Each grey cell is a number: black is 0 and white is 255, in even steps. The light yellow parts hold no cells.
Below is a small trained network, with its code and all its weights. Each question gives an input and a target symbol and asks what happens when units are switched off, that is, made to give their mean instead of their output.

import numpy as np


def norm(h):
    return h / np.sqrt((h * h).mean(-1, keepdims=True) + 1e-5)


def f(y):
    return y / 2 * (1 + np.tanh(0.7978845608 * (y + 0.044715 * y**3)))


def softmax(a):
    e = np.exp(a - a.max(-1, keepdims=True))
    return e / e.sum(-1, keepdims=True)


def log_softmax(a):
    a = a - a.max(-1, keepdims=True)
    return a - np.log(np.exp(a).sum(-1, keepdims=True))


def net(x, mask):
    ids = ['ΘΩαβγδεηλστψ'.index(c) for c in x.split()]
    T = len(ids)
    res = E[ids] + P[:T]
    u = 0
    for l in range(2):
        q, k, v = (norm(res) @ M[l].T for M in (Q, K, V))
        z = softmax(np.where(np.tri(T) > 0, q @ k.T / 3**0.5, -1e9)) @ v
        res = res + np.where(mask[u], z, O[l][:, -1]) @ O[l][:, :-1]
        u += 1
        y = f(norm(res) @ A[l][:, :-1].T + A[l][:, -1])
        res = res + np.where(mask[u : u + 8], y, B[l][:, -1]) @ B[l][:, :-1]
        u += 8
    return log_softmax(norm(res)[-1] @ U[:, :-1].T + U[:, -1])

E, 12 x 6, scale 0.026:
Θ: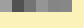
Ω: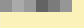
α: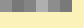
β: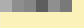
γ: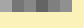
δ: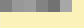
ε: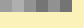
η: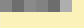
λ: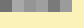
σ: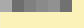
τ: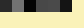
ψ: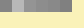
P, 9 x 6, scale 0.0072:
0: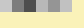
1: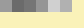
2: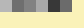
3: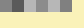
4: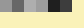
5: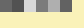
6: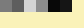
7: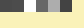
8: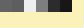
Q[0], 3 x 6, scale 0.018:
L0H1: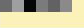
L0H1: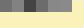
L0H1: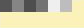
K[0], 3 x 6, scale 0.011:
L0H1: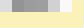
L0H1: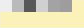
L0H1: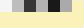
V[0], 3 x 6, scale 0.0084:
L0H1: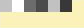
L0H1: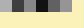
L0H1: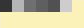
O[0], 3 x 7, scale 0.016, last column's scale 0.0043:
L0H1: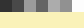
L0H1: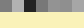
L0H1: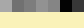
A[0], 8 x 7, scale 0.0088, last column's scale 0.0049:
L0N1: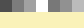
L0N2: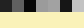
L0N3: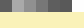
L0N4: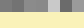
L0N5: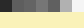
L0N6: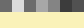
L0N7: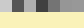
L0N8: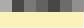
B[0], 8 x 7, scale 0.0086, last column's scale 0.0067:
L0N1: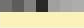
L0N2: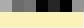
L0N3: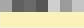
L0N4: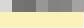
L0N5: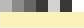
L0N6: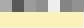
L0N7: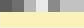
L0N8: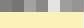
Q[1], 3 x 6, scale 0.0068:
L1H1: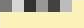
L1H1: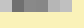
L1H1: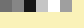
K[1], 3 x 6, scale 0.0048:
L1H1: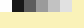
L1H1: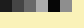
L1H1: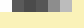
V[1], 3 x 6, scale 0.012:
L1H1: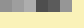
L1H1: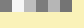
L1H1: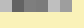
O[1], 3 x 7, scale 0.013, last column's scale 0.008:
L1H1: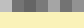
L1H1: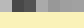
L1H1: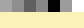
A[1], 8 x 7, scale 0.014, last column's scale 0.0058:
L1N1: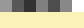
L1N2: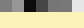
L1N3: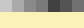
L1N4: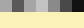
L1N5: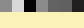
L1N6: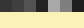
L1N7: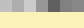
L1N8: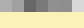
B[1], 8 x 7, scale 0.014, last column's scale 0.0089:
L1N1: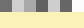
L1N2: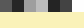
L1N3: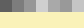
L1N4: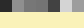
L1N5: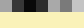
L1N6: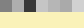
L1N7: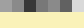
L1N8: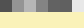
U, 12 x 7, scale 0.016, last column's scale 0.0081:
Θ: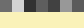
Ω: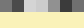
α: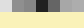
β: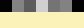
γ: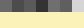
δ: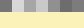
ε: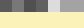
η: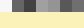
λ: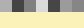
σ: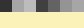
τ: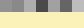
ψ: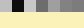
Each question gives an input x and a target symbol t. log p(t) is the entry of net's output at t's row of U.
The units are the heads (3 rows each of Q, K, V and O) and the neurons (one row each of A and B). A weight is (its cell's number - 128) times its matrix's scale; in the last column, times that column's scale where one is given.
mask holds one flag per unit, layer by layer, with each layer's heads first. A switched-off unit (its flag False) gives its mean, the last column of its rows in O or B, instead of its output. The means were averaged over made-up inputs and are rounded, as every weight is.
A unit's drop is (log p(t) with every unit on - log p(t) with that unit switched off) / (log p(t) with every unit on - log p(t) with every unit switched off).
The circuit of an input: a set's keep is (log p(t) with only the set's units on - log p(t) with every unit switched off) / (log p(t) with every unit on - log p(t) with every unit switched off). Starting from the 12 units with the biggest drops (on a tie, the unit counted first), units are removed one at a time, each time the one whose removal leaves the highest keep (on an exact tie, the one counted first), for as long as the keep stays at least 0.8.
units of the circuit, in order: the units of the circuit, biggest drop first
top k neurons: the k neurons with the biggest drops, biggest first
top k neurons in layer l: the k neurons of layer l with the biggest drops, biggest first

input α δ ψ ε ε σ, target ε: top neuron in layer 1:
L1N6
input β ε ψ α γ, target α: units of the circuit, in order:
L1N2; L0H1
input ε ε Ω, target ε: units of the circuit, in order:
L0H1; L1N6
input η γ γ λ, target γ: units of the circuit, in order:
L0H1; L1N5; L1N2
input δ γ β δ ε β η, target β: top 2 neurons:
L1N2; L1N6
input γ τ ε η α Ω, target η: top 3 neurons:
L1N7; L0N5; L1N1
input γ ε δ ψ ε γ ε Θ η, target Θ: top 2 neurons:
L1N1; L1N5
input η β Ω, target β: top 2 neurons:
L1N2; L1N6
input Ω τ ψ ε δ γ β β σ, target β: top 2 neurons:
L1N4; L0N5
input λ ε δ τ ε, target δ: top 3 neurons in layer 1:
L1N5; L1N2; L1N4
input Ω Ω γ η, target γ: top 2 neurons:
L1N5; L1N2
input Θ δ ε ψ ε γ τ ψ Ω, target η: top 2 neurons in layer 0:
L0N3; L0N5
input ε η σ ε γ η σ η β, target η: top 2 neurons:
L1N5; L1N3
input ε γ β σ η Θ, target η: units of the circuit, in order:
L0H1
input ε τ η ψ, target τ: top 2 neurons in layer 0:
L0N6; L0N1
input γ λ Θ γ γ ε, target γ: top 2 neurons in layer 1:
L1N5; L1N2
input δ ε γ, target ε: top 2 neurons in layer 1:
L1N6; L1N2
